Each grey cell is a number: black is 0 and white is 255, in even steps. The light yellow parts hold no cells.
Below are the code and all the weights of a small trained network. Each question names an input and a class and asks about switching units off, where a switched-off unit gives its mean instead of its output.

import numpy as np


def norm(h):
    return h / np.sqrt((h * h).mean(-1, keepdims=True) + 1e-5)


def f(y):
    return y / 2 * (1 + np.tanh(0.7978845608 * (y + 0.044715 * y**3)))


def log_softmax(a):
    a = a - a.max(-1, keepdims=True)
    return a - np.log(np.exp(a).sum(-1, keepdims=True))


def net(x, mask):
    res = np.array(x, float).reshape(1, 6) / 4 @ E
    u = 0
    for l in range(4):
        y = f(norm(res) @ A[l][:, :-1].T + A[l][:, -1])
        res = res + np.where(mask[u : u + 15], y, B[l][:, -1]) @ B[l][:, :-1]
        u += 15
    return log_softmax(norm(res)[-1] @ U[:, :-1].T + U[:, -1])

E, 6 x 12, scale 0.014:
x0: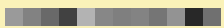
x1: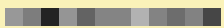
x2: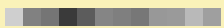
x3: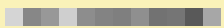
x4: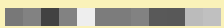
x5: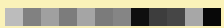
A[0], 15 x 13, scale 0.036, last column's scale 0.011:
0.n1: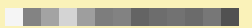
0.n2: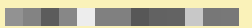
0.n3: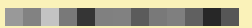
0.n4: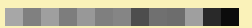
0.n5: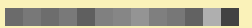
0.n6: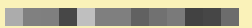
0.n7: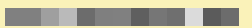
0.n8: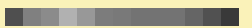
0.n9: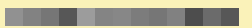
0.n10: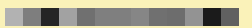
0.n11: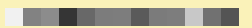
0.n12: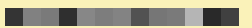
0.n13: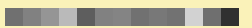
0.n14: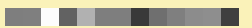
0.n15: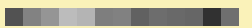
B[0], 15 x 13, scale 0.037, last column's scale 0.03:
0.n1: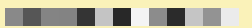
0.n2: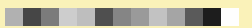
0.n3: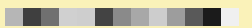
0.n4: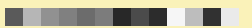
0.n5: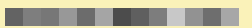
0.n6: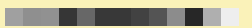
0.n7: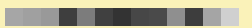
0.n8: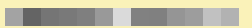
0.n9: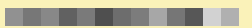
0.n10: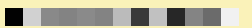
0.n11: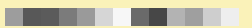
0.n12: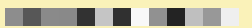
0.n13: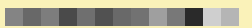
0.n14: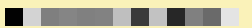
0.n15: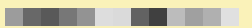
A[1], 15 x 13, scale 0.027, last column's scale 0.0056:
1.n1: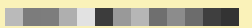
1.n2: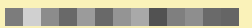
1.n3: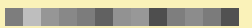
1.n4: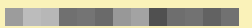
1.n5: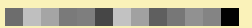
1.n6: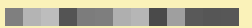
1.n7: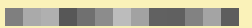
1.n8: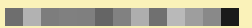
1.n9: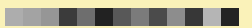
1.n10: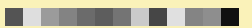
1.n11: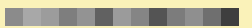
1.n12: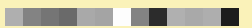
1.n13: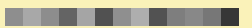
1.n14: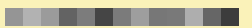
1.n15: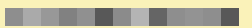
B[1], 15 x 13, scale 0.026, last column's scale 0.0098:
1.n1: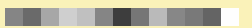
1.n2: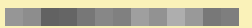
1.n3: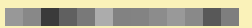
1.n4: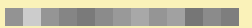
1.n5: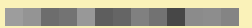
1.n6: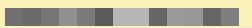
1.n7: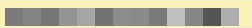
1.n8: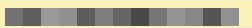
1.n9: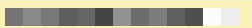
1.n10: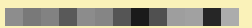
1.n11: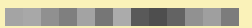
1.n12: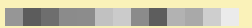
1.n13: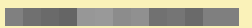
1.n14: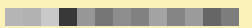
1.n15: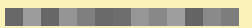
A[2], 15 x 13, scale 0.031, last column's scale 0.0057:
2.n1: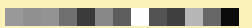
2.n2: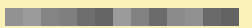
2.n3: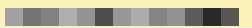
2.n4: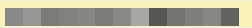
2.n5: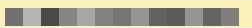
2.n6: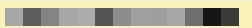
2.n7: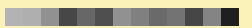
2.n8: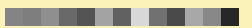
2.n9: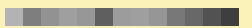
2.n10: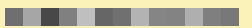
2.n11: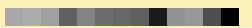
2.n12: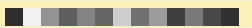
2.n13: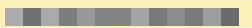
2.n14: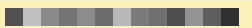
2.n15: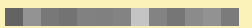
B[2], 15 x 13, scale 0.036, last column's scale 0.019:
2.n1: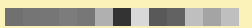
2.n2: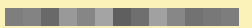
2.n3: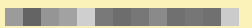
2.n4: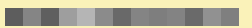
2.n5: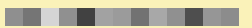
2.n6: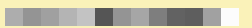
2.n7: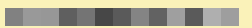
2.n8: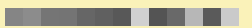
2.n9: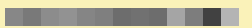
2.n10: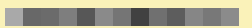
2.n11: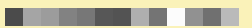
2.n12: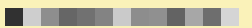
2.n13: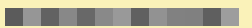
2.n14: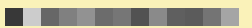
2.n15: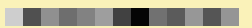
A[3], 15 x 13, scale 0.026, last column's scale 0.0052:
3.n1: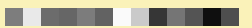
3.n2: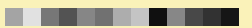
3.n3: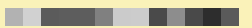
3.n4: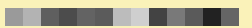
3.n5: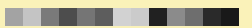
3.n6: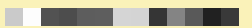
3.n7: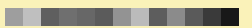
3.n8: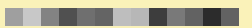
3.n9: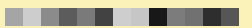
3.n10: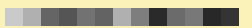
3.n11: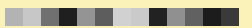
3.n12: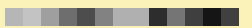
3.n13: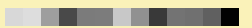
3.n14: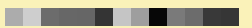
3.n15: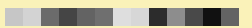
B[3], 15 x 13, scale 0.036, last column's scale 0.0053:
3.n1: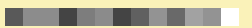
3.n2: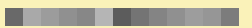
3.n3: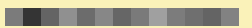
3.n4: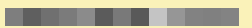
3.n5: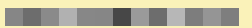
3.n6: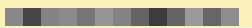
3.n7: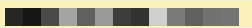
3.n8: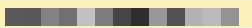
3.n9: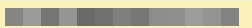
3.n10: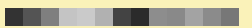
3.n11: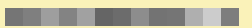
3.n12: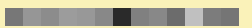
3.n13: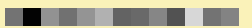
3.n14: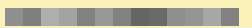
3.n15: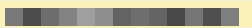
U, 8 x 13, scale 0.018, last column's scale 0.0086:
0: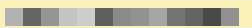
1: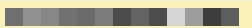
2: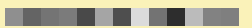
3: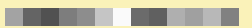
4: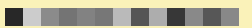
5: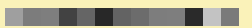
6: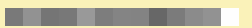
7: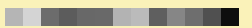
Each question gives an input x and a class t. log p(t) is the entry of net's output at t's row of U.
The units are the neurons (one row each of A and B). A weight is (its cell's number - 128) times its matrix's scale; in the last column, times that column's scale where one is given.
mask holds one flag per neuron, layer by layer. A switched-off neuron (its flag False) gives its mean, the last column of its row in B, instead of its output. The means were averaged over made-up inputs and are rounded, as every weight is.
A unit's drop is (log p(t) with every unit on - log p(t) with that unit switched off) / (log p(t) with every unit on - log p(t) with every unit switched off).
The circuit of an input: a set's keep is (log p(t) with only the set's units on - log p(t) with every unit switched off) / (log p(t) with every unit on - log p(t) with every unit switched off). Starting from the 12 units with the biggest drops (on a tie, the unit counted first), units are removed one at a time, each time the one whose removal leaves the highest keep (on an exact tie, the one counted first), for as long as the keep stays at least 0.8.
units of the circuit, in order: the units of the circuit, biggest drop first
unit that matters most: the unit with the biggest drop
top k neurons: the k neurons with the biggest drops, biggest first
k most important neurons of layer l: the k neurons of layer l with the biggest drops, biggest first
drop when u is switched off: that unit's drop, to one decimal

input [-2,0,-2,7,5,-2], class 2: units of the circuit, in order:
0.n1
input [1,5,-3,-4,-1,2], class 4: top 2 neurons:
0.n10, 0.n1
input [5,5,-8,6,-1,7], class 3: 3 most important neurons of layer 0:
0.n15, 0.n8, 0.n12
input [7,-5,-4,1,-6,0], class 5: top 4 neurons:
0.n6, 0.n2, 0.n9, 0.n10
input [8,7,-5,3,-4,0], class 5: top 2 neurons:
0.n6, 0.n14
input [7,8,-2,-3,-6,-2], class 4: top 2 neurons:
0.n10, 0.n2
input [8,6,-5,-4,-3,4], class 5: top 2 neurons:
0.n6, 0.n14
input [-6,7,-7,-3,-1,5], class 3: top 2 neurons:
0.n15, 0.n8
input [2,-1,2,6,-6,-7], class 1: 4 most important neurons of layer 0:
0.n3, 0.n2, 0.n11, 0.n10
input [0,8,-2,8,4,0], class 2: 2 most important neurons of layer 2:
2.n1, 2.n8
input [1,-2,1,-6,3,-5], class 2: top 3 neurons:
0.n4, 0.n2, 0.n3
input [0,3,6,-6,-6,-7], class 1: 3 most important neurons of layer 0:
0.n3, 0.n2, 0.n11
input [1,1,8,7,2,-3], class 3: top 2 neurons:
0.n11, 0.n12
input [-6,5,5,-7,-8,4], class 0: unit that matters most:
0.n3
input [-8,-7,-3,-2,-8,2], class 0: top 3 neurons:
0.n3, 0.n6, 0.n10
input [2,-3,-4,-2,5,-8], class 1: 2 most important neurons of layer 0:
0.n3, 0.n2
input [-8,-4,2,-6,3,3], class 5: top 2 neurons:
0.n7, 0.n13
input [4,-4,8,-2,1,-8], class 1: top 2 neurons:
0.n3, 0.n2
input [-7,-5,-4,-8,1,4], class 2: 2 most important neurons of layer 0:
0.n12, 0.n6
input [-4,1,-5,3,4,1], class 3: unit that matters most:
0.n15
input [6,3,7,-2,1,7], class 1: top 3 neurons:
0.n4, 0.n6, 0.n15
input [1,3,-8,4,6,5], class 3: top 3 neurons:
0.n15, 0.n8, 0.n3
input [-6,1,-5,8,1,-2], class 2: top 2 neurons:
0.n1, 0.n6
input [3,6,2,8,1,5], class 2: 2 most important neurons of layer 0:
0.n1, 0.n14
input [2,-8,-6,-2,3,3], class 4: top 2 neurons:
0.n14, 0.n11
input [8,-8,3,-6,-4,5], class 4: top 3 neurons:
0.n14, 0.n1, 0.n7
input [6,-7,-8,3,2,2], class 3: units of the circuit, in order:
0.n15
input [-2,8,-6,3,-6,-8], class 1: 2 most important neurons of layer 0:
0.n3, 0.n2
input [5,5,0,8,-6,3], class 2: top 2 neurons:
0.n1, 0.n2
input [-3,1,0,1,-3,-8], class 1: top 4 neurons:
0.n3, 0.n2, 0.n10, 0.n11
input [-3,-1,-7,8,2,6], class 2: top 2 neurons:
0.n1, 0.n11
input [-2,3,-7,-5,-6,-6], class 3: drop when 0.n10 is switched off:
1.0
